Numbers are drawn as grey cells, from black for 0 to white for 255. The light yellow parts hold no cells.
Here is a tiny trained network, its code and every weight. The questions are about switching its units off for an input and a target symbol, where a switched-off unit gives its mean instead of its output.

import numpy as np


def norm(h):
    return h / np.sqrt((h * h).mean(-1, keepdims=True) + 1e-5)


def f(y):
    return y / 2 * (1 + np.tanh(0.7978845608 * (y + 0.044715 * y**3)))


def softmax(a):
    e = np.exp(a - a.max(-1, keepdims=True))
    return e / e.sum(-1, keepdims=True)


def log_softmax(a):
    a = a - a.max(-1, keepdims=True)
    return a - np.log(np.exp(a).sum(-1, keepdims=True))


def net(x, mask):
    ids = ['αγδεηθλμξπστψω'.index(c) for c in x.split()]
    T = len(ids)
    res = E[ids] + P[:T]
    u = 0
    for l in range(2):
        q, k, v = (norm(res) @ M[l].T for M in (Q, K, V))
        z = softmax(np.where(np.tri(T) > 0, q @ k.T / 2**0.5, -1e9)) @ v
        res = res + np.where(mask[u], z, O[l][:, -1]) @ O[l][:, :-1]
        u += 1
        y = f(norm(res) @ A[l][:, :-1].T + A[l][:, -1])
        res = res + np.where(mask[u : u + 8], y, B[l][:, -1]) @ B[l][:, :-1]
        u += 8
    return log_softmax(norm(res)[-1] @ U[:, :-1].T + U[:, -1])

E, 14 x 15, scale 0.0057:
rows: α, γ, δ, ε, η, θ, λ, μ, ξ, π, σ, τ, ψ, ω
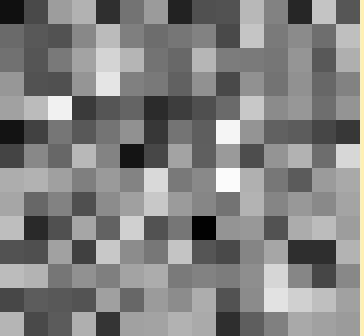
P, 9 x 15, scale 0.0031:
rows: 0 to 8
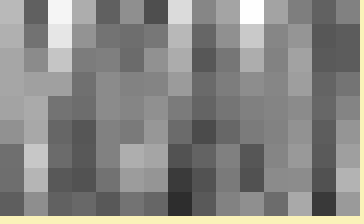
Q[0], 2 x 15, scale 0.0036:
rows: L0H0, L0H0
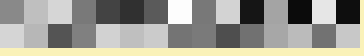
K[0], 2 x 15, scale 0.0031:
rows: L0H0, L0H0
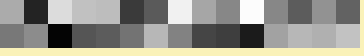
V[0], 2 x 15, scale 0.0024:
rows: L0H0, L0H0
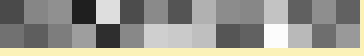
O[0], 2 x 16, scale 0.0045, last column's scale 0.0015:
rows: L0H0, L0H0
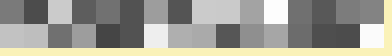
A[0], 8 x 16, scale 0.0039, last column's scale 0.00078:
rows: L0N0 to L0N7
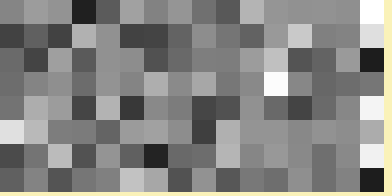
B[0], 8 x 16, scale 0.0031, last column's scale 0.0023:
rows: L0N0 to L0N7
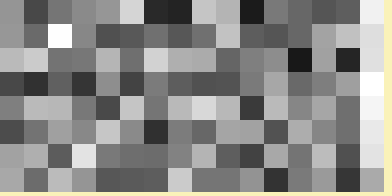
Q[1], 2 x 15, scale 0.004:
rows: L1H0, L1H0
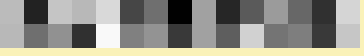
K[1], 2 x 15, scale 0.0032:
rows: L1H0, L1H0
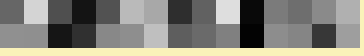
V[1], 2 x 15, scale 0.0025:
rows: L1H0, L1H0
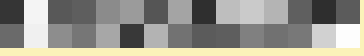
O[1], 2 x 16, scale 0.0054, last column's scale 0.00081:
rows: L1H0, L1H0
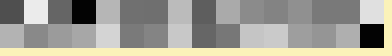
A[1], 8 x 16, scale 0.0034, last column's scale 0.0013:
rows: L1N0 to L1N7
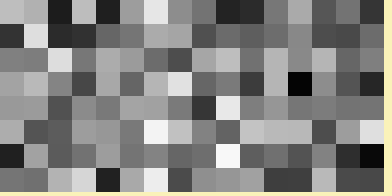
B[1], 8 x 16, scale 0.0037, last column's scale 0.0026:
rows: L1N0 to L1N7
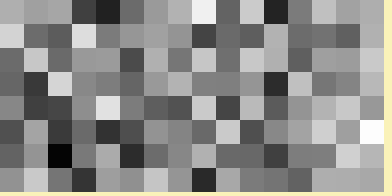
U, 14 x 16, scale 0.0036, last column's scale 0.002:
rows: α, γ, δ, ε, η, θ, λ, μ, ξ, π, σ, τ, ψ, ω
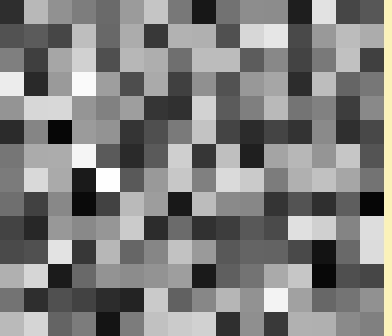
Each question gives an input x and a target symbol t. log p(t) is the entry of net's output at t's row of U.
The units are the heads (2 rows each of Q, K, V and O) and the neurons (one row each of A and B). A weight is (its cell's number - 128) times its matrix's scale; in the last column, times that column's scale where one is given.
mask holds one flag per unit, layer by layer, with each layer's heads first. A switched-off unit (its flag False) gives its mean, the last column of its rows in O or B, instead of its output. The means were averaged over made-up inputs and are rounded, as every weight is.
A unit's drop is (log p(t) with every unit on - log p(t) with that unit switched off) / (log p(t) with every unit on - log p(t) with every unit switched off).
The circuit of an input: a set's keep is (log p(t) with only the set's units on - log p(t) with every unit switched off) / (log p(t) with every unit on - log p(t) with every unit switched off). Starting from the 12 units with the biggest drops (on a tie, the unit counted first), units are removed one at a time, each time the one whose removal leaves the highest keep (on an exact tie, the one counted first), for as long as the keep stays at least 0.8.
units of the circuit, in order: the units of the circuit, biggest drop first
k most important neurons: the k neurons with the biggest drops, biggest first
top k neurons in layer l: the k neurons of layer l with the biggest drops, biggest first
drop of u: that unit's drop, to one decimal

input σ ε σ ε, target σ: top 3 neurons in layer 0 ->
(L0N0, L0N5, L0N2)
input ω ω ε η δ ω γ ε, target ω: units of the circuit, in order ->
(L1N0, L0H0)
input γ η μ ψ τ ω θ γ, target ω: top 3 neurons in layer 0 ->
(L0N3, L0N5, L0N4)
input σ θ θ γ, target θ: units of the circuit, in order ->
(L1H0, L0H0, L0N6, L1N1)
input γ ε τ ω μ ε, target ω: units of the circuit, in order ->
(L0H0, L1N0)
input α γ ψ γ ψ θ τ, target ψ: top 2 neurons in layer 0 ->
(L0N3, L0N6)
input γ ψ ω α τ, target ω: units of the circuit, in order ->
(L1N0)
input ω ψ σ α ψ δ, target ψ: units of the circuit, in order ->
(L0H0, L1N5, L0N3)
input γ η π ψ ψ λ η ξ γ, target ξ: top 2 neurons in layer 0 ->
(L0N0, L0N1)
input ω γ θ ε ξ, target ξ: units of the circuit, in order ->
(L0N0, L1H0, L0N5)
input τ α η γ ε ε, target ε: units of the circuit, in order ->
(L1H0, L0N1)
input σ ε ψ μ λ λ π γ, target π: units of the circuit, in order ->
(L0H0, L1N2)
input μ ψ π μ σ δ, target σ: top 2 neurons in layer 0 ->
(L0N7, L0N5)
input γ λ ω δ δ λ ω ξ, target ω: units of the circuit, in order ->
(L0H0, L1N0)
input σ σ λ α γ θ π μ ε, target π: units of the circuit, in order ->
(L0H0)
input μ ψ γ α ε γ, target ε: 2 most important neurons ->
(L0N1, L0N5)
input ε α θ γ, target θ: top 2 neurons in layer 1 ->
(L1N6, L1N1)
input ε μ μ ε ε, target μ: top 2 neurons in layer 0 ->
(L0N0, L0N7)
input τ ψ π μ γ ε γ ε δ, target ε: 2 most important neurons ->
(L0N5, L0N1)
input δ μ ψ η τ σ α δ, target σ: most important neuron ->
(L0N7)
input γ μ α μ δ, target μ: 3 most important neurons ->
(L0N7, L0N0, L0N4)
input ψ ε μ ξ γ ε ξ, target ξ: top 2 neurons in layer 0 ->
(L0N0, L0N7)
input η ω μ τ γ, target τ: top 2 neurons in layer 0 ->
(L0N6, L0N2)
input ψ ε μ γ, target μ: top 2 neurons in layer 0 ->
(L0N1, L0N7)
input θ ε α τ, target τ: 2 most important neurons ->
(L1N1, L0N5)
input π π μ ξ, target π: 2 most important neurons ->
(L0N5, L0N2)
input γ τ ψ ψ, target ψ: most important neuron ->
(L0N3)
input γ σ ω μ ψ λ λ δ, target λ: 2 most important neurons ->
(L1N5, L0N7)
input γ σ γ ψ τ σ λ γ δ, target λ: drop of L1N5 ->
0.2
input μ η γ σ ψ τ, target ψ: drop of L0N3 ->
0.3
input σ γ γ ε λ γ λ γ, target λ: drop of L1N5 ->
0.4
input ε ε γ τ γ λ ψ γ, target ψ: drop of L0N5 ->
0.0
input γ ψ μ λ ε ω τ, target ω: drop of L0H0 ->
2.3
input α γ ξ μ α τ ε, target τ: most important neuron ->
(L1N1)
